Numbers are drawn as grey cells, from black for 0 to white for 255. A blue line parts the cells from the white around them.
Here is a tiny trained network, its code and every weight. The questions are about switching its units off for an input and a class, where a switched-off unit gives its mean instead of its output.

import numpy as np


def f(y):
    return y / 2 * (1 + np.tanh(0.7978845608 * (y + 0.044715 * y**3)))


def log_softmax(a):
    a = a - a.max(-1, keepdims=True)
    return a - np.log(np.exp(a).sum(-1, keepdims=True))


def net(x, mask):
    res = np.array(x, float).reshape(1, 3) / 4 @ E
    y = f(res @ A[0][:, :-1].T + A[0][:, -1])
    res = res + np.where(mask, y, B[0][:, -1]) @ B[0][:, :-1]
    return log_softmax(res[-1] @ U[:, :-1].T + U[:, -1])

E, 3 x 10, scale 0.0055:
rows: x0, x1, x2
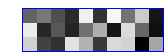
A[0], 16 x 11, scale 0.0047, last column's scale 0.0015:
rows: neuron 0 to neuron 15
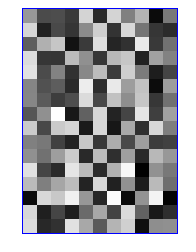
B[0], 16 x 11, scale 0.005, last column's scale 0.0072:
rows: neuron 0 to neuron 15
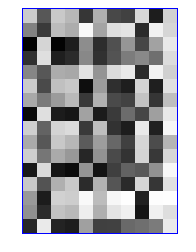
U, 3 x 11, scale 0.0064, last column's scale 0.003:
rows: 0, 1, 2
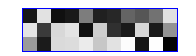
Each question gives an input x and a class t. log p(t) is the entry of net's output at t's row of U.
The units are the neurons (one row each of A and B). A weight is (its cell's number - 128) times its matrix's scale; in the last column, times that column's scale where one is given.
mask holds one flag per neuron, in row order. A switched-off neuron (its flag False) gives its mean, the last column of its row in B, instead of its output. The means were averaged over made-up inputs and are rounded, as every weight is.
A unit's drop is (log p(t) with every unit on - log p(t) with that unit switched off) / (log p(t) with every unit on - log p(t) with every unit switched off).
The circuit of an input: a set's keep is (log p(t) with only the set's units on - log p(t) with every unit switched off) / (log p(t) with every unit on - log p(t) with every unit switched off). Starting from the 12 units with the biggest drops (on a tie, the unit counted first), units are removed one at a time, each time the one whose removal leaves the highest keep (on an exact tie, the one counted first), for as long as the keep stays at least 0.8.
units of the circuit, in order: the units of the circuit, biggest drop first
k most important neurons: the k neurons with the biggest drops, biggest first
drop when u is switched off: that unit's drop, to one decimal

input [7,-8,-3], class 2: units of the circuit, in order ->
neuron 13
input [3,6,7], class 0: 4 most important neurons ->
neuron 11; neuron 15; neuron 3; neuron 13
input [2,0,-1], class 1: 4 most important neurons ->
neuron 11; neuron 15; neuron 3; neuron 2
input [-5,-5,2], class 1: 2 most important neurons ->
neuron 14; neuron 1
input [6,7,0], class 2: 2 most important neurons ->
neuron 14; neuron 1
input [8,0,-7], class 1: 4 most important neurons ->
neuron 5; neuron 0; neuron 9; neuron 11
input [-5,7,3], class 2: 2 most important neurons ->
neuron 14; neuron 1
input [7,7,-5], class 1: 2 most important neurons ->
neuron 5; neuron 0
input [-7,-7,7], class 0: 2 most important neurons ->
neuron 11; neuron 15
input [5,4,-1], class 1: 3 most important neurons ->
neuron 5; neuron 13; neuron 0
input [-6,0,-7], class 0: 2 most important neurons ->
neuron 2; neuron 7
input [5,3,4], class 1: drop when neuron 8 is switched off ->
-0.1
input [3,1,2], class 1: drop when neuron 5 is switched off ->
0.2
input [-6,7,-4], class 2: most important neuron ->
neuron 1
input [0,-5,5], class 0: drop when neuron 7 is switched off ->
-0.1
